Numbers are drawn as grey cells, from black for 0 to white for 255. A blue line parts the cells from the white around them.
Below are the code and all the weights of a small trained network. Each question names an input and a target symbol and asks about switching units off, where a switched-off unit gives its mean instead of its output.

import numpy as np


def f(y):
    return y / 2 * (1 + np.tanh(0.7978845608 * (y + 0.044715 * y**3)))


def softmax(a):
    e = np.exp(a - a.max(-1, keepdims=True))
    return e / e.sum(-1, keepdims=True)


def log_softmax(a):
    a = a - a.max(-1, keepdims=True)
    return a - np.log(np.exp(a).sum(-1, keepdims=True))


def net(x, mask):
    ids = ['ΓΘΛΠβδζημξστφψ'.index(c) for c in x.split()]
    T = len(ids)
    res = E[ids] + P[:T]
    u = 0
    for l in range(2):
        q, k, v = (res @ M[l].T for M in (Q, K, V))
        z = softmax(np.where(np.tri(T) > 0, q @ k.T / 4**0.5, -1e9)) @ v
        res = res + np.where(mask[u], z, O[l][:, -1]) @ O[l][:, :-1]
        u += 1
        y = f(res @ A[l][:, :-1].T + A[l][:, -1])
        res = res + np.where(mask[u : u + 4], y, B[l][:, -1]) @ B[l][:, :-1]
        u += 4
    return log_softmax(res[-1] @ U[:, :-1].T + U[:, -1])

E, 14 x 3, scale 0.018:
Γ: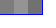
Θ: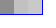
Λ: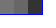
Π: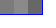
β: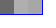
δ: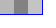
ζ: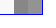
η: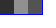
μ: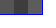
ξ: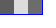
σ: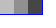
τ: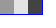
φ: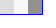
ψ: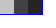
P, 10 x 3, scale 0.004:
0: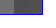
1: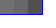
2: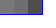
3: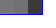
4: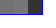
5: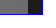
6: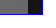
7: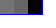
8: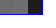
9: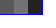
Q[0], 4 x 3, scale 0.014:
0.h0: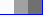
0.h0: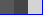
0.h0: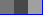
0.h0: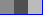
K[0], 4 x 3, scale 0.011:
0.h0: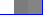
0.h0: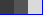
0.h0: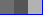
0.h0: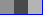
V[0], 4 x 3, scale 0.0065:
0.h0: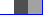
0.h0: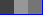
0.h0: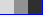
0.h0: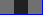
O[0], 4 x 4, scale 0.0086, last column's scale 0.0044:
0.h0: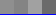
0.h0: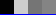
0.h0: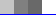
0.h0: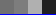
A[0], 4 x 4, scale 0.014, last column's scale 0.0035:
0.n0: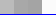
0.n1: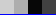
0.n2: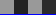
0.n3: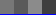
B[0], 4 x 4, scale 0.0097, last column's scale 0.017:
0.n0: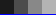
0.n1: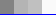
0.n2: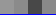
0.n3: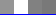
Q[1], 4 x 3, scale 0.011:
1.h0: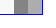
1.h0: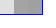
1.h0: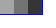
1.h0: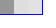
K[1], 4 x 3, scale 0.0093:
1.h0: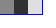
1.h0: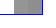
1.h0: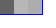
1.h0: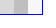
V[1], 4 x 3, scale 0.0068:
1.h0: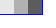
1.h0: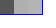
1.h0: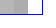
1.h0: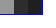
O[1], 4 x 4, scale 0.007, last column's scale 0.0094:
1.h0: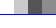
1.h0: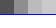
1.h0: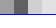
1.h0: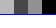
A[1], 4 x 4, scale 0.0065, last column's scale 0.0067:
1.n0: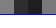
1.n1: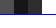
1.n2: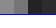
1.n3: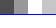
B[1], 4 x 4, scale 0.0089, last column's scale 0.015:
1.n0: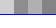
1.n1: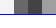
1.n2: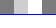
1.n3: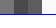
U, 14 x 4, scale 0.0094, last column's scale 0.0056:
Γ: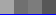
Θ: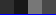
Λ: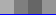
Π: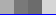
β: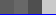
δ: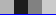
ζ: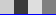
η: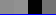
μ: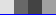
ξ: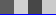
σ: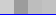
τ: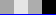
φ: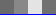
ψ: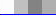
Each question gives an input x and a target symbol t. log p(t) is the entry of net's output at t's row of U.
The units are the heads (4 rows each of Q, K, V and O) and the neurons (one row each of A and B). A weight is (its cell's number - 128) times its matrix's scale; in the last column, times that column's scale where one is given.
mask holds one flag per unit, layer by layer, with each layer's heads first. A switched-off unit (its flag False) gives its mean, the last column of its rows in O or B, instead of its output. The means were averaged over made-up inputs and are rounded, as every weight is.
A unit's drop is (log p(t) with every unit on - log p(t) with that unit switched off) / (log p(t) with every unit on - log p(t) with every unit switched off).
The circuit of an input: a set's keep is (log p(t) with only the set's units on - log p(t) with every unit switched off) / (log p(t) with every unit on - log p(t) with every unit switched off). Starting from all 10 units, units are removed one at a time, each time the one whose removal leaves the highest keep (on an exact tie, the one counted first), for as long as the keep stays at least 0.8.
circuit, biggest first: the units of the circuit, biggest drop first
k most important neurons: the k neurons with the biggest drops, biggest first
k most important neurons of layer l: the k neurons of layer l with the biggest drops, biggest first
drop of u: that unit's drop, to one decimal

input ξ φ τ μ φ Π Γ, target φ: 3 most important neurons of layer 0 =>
(0.n1 0.n0 0.n2)
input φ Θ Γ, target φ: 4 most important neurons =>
(0.n0 0.n1 1.n1 0.n2)
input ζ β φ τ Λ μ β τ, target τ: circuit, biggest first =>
(0.n1)
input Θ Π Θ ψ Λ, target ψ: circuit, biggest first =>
(0.n0 0.n1 1.h0)
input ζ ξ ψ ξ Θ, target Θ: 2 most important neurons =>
(0.n0 0.n1)
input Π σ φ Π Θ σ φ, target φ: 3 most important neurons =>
(0.n0 0.n1 1.n1)
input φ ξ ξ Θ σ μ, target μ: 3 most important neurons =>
(0.n1 1.n1 1.n0)
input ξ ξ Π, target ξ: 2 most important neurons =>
(0.n0 1.n3)
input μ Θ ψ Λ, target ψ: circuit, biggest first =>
(0.n0 1.h0 0.n1)
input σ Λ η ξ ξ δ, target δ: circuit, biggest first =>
(0.n1 0.n0 1.n1 0.h0)
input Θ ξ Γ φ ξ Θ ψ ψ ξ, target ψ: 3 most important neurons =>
(0.n1 0.n0 0.n2)
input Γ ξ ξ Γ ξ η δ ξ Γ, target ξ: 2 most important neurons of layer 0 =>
(0.n0 0.n1)
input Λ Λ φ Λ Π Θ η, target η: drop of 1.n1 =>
0.6
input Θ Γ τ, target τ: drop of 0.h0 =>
0.2
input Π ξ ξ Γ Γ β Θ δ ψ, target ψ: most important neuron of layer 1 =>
(1.n3)
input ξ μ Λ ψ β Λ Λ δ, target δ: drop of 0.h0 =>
0.3
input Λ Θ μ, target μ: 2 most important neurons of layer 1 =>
(1.n1 1.n0)
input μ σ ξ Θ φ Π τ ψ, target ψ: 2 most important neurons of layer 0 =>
(0.n1 0.n0)
